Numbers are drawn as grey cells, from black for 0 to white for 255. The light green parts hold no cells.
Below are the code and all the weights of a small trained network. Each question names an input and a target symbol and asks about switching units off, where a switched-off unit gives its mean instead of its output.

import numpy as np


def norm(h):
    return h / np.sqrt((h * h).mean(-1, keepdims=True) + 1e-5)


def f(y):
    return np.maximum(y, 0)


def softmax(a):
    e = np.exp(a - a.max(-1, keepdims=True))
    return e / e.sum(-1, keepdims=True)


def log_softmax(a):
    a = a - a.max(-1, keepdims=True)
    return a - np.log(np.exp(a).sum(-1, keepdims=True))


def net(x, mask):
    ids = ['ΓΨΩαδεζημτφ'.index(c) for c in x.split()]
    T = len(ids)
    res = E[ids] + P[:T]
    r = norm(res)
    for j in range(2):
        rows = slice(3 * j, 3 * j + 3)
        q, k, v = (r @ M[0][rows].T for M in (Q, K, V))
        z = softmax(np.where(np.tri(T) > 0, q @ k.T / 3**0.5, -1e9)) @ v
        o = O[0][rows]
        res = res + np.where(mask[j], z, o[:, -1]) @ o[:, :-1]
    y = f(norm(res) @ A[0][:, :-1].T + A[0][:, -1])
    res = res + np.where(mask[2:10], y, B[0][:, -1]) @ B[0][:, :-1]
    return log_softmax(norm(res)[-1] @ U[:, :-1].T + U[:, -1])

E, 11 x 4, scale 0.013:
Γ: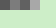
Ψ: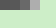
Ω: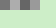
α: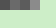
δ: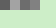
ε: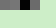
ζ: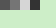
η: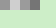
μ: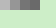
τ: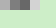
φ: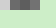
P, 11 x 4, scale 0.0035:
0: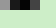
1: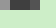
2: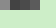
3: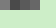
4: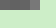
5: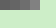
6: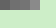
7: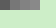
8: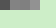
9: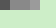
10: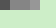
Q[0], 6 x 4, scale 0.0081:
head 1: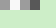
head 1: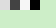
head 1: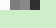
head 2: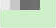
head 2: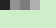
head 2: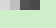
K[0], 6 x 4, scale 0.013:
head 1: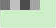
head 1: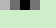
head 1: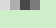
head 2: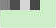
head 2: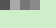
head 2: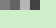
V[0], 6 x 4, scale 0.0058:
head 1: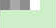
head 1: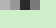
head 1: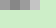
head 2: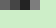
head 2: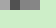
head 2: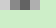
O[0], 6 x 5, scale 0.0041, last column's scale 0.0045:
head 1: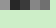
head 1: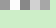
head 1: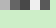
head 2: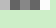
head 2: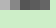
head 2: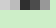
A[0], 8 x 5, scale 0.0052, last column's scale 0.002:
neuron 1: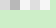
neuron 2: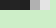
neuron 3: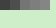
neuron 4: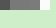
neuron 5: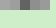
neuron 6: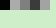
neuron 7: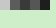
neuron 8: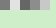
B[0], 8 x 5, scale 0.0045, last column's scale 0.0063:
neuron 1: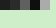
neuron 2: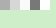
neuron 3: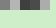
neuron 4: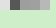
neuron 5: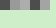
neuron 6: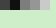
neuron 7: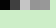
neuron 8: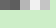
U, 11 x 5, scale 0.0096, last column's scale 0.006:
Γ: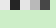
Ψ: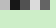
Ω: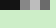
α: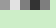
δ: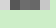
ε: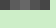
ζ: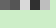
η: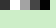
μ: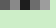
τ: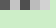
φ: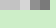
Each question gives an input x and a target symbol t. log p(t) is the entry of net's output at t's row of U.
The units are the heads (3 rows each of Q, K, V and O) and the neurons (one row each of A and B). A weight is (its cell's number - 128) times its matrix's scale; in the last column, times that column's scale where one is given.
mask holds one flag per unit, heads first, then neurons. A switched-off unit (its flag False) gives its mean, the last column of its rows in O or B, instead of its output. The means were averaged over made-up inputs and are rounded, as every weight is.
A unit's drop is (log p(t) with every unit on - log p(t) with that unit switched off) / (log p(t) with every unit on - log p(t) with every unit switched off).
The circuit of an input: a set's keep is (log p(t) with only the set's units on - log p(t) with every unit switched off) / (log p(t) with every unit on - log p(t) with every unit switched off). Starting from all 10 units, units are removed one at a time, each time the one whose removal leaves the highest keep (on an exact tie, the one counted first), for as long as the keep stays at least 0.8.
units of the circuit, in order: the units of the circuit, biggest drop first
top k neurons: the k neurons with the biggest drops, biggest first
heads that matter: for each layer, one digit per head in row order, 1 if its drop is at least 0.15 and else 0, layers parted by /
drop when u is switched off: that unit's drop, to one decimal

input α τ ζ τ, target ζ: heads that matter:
10
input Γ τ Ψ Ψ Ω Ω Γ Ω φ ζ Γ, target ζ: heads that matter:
10
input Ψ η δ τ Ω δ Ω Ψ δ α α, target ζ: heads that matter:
10
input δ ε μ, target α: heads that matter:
11
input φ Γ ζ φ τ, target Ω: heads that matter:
10
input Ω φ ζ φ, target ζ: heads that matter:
11
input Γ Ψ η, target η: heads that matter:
01
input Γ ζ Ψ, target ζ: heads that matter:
10
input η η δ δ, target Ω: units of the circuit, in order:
(neuron 6)
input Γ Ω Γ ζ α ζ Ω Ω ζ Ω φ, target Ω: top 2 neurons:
(neuron 1; neuron 2)
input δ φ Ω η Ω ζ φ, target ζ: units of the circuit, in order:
(neuron 1; head 2; head 1)
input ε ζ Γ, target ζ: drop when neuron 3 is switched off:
0.1
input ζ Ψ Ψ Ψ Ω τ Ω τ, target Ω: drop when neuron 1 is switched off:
0.8
